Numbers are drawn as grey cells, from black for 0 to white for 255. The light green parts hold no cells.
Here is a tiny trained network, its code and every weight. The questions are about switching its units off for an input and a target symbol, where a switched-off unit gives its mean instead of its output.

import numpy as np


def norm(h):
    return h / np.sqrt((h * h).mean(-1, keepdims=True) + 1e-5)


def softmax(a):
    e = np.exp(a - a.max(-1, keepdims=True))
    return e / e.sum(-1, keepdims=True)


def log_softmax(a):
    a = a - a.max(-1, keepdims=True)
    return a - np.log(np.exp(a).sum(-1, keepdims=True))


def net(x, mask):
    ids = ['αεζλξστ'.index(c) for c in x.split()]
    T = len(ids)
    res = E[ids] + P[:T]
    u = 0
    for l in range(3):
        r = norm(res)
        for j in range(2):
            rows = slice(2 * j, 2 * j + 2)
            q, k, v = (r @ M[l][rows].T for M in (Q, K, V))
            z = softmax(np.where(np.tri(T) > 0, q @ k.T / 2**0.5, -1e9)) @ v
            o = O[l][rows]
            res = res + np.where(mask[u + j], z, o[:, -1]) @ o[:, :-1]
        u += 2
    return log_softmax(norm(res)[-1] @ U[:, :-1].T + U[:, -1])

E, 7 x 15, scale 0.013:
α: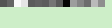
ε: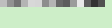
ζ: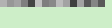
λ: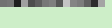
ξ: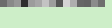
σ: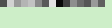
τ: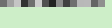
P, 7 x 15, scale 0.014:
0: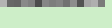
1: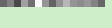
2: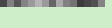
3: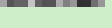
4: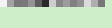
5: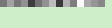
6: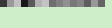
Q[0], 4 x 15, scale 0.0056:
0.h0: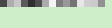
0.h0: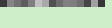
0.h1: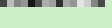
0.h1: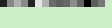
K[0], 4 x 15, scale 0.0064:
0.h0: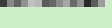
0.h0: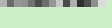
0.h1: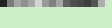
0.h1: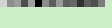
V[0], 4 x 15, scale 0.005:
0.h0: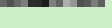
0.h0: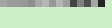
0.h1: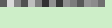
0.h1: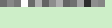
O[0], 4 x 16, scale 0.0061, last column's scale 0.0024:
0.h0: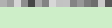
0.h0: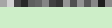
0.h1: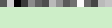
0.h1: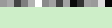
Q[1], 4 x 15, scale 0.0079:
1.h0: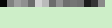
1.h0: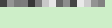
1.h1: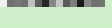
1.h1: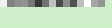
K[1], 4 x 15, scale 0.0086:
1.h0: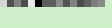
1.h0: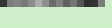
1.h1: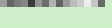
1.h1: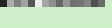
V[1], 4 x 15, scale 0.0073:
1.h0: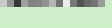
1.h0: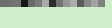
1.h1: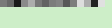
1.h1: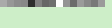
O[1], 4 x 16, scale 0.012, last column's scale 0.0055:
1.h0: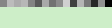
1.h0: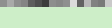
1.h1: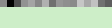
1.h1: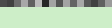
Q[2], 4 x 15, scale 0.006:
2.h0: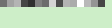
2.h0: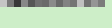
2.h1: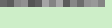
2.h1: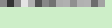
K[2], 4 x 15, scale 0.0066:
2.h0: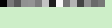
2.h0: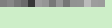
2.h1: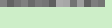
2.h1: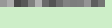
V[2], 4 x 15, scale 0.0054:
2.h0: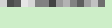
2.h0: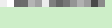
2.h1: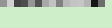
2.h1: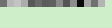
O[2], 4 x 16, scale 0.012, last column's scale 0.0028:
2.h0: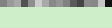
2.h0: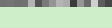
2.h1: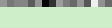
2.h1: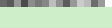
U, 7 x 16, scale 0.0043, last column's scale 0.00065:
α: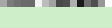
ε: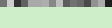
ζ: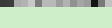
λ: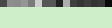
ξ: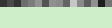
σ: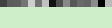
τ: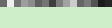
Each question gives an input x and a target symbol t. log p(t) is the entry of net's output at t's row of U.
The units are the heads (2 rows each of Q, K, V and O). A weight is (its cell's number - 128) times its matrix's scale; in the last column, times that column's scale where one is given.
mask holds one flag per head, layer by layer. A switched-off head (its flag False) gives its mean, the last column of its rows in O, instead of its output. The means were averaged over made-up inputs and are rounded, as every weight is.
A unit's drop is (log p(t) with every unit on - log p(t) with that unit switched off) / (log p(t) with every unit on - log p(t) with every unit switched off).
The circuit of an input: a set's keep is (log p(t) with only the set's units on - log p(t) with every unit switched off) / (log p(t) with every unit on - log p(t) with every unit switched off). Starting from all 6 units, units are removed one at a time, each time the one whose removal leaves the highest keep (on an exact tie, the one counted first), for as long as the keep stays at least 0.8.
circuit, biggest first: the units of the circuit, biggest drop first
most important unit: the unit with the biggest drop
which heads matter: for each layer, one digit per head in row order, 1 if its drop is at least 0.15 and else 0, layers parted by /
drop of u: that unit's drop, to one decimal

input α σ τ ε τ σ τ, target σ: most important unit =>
1.h1
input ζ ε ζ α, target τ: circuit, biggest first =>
[0.h0 1.h0]
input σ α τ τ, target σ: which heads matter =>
01 / 10 / 01
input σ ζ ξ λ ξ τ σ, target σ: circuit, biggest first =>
[1.h1 0.h1]
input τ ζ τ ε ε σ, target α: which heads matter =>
00 / 10 / 11
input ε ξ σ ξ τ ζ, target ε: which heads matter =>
00 / 01 / 00
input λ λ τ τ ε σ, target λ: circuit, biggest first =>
[0.h0 1.h1 2.h1]
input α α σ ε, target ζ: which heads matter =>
11 / 01 / 01
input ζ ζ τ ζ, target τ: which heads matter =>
10 / 11 / 10
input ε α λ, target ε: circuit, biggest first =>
[1.h1 2.h0]
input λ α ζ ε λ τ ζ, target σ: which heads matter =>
00 / 10 / 00
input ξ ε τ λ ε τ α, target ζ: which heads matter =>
10 / 11 / 00
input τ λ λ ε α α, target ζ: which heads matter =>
00 / 11 / 00
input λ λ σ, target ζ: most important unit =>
0.h0
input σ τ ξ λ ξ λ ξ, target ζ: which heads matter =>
10 / 11 / 00
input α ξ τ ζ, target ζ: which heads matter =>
11 / 01 / 01
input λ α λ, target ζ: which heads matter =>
10 / 10 / 00
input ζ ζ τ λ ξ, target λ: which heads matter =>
01 / 01 / 00
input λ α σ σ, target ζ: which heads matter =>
10 / 10 / 00
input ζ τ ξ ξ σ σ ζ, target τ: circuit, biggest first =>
[1.h0]
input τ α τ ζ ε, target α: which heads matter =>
00 / 00 / 10
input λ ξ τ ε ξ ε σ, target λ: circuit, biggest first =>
[1.h0 2.h1]
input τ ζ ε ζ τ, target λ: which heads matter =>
00 / 01 / 00
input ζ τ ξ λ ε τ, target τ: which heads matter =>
00 / 11 / 00
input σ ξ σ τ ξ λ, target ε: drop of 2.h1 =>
0.0
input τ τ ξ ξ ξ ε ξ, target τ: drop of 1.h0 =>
0.4
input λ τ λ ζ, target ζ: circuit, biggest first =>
[1.h0]
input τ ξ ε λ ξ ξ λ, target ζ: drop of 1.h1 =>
0.3
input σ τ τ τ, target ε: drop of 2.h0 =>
0.2
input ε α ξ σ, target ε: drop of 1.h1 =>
0.5
